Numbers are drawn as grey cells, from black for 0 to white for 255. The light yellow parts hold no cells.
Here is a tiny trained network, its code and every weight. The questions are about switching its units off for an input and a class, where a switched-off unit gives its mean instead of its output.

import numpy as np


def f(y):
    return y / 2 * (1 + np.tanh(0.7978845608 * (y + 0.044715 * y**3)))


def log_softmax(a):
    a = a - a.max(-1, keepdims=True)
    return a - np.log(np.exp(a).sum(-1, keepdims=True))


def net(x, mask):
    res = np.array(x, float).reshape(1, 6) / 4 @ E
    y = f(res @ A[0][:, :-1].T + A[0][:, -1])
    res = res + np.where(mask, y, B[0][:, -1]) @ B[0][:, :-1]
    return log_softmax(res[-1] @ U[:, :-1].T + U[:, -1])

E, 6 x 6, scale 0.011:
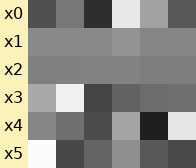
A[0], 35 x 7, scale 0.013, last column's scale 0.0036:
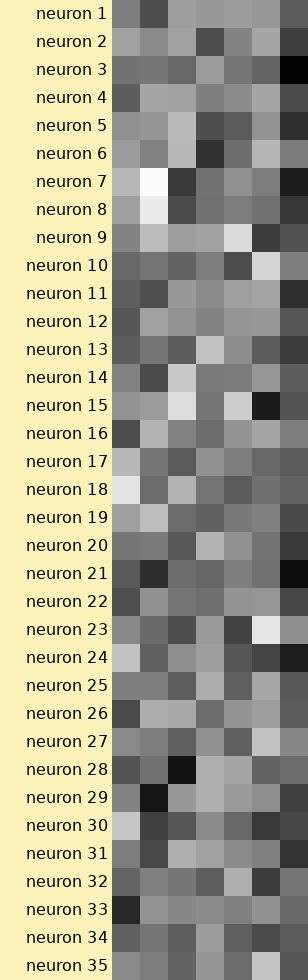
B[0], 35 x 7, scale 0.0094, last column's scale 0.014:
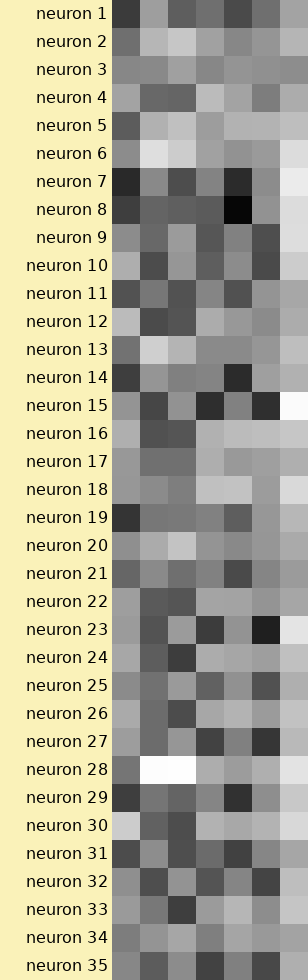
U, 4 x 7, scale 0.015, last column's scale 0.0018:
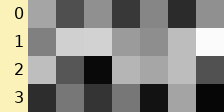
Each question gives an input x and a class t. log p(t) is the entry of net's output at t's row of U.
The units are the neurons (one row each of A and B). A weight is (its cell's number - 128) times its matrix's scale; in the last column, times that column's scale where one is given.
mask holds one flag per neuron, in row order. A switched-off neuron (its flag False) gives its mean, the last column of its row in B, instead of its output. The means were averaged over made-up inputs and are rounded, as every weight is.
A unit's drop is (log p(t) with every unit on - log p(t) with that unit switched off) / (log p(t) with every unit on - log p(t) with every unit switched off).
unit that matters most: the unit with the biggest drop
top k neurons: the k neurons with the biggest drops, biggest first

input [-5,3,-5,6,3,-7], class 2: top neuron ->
(neuron 16)
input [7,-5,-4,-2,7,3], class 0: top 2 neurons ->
(neuron 23; neuron 27)
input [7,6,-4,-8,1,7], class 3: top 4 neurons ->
(neuron 29; neuron 31; neuron 1; neuron 6)
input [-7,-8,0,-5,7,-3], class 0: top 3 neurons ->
(neuron 23; neuron 10; neuron 28)
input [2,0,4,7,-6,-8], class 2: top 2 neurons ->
(neuron 16; neuron 26)
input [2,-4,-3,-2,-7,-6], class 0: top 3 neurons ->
(neuron 15; neuron 9; neuron 32)
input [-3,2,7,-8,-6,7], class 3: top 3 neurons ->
(neuron 29; neuron 14; neuron 31)
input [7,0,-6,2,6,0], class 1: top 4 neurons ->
(neuron 28; neuron 15; neuron 13; neuron 20)
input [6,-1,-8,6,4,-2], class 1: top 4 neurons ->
(neuron 28; neuron 20; neuron 29; neuron 13)
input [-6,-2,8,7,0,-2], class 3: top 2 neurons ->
(neuron 8; neuron 7)
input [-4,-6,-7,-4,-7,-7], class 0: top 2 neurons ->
(neuron 15; neuron 32)
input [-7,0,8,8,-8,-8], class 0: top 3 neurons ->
(neuron 15; neuron 9; neuron 32)
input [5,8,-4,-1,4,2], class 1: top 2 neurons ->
(neuron 28; neuron 15)
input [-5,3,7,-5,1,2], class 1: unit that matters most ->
neuron 6
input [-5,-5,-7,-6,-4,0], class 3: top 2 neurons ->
(neuron 28; neuron 14)
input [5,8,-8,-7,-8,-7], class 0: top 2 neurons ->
(neuron 15; neuron 9)
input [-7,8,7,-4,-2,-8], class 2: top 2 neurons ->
(neuron 26; neuron 28)
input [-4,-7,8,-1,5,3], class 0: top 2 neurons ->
(neuron 23; neuron 28)
